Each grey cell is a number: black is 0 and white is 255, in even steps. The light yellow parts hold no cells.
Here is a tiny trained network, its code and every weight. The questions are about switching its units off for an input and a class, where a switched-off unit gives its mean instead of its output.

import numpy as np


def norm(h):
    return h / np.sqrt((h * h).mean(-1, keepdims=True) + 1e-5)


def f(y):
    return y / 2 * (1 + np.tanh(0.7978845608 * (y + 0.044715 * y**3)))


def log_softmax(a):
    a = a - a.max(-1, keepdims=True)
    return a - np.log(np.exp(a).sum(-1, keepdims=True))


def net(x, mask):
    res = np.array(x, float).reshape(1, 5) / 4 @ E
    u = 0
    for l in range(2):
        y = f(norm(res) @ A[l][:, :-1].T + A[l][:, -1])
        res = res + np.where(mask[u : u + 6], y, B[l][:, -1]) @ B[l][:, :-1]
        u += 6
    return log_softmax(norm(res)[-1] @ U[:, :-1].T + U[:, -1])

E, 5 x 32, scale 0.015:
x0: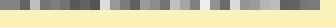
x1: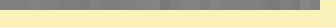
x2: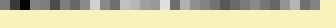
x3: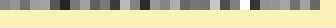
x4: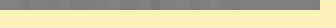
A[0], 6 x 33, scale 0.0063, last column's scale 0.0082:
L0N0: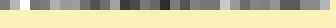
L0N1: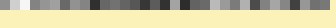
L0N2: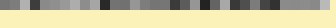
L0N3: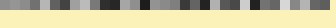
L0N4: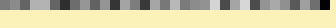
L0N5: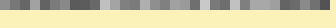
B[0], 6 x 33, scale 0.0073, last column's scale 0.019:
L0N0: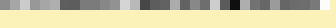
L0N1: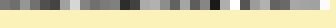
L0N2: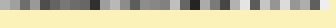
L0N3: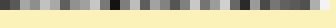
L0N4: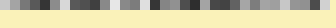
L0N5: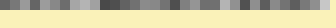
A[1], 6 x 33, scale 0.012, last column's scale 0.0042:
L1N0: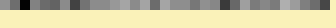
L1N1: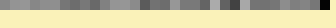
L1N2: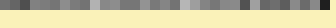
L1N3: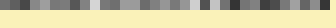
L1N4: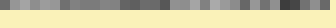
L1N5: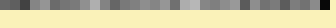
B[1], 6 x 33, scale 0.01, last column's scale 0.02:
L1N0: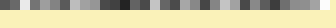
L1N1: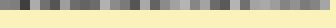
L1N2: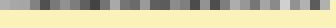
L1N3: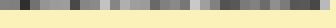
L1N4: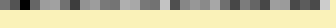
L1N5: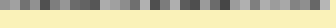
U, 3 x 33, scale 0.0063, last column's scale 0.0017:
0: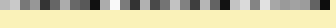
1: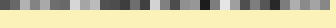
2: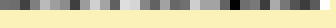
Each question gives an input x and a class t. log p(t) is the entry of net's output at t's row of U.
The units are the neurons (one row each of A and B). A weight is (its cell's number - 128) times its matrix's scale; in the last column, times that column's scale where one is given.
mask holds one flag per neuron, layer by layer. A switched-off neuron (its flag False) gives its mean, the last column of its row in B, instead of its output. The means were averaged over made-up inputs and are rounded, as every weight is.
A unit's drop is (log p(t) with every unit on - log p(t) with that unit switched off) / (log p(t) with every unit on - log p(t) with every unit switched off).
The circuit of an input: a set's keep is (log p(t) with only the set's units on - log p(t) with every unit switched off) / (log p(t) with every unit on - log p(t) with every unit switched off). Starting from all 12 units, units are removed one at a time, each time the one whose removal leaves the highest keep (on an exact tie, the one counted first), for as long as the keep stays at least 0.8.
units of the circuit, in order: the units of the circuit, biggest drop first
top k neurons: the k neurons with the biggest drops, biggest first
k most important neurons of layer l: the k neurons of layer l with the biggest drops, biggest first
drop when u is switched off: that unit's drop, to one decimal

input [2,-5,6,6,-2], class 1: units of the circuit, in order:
(L1N0)
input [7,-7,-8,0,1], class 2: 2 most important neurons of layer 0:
(L0N2; L0N0)
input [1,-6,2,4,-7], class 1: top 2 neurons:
(L0N4; L0N0)
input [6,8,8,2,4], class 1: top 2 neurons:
(L1N0; L0N3)
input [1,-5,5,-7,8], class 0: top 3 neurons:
(L0N4; L1N2; L1N5)
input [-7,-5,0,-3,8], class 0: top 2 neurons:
(L0N2; L1N1)
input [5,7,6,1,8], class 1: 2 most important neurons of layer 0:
(L0N3; L0N1)
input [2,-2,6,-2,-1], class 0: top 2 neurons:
(L0N2; L0N4)
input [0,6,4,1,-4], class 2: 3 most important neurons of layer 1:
(L1N3; L1N0; L1N1)
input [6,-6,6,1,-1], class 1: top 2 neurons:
(L0N3; L1N0)
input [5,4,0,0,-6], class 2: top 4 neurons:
(L0N5; L0N2; L0N1; L1N0)
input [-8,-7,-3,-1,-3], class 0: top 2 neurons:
(L0N2; L1N0)
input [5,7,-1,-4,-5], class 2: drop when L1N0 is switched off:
0.0
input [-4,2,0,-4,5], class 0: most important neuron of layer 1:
(L1N1)
